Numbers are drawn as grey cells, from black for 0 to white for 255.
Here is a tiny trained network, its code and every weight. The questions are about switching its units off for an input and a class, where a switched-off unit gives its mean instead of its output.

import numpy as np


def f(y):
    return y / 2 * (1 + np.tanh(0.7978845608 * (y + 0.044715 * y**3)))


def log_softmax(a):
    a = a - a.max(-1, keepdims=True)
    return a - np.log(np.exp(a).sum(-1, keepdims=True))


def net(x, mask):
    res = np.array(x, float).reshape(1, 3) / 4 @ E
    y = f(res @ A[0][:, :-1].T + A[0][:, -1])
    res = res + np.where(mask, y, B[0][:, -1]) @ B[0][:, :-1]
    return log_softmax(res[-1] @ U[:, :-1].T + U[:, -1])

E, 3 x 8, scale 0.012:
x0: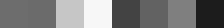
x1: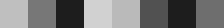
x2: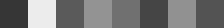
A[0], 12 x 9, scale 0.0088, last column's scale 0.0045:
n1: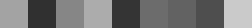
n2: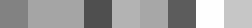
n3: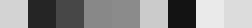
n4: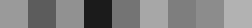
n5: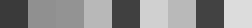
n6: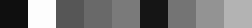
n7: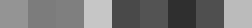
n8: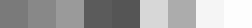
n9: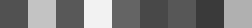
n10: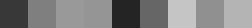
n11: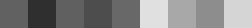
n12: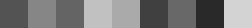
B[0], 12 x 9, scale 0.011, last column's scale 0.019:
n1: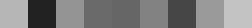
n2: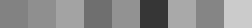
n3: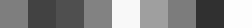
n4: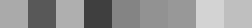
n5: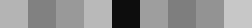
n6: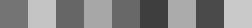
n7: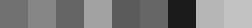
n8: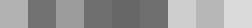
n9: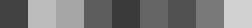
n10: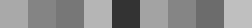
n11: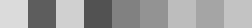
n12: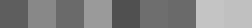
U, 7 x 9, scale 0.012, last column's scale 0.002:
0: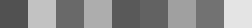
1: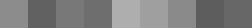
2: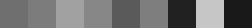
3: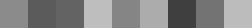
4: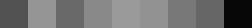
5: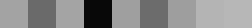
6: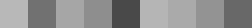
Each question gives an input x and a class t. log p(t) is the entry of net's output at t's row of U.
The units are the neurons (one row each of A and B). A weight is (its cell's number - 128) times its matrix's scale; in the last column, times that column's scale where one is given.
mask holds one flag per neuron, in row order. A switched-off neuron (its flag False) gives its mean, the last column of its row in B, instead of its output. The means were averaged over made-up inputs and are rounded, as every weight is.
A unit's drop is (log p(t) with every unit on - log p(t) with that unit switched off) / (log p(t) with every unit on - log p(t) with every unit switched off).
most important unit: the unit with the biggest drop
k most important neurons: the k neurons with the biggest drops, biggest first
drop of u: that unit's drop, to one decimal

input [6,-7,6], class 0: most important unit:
n6
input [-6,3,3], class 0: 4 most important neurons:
(n6; n11; n1; n4)
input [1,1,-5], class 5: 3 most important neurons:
(n10; n6; n5)
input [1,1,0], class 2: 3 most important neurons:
(n3; n6; n10)
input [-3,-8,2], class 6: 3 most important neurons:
(n10; n5; n3)
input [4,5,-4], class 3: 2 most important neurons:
(n3; n4)
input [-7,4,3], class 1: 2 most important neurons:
(n9; n3)
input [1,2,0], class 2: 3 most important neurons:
(n3; n6; n10)
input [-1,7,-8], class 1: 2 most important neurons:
(n3; n5)
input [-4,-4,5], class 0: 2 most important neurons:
(n6; n1)
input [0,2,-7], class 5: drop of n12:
-0.1
